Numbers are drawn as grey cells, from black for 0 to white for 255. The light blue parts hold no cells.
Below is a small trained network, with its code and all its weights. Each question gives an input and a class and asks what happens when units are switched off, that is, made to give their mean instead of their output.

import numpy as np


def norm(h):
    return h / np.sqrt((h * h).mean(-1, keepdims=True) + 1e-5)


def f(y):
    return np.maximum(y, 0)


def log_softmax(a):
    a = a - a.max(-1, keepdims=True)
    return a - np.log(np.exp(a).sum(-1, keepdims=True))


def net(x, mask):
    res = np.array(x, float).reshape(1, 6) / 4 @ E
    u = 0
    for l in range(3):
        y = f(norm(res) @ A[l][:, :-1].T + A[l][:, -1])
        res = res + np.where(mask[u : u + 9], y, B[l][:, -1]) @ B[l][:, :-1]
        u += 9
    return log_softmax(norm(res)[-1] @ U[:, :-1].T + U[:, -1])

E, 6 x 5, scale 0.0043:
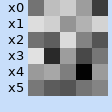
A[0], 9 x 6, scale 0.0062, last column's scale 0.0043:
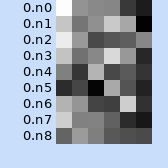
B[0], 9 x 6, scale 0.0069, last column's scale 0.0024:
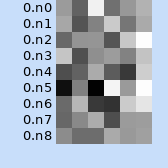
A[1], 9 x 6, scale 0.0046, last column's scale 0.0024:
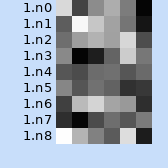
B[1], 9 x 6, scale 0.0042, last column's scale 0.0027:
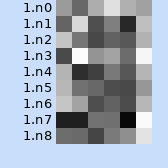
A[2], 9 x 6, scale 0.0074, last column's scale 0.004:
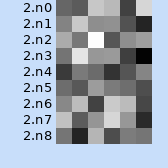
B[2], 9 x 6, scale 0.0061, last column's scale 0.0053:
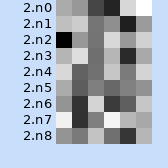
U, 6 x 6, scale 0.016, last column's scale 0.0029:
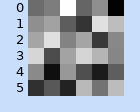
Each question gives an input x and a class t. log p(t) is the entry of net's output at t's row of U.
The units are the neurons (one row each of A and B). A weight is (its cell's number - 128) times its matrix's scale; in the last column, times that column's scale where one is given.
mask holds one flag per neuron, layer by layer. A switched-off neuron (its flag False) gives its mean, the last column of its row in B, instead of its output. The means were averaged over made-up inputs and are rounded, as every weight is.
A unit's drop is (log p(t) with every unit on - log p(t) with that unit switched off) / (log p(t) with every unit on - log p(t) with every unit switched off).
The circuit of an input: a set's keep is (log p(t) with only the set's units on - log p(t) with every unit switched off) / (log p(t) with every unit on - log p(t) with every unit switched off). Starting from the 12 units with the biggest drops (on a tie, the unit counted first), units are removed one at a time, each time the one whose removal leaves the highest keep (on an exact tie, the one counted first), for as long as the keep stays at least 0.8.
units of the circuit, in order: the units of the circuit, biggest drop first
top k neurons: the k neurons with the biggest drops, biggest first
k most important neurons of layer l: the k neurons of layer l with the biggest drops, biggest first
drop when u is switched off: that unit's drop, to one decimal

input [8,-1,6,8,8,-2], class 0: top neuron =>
2.n2
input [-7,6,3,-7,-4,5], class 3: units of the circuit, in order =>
2.n6, 2.n2
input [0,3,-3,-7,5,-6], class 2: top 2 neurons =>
2.n0, 1.n1
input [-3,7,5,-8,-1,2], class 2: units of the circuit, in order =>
1.n1, 0.n5, 2.n3
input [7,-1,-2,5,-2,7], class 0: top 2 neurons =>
0.n0, 0.n5
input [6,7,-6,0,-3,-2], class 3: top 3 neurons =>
0.n3, 2.n7, 0.n1
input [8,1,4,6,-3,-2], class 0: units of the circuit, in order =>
2.n2, 2.n0, 2.n4
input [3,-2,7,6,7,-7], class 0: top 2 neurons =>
2.n2, 1.n7
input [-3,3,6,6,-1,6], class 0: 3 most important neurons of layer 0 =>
0.n4, 0.n5, 0.n2
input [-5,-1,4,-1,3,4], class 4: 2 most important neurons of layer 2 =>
2.n2, 2.n8
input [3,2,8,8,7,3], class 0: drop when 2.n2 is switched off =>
0.3
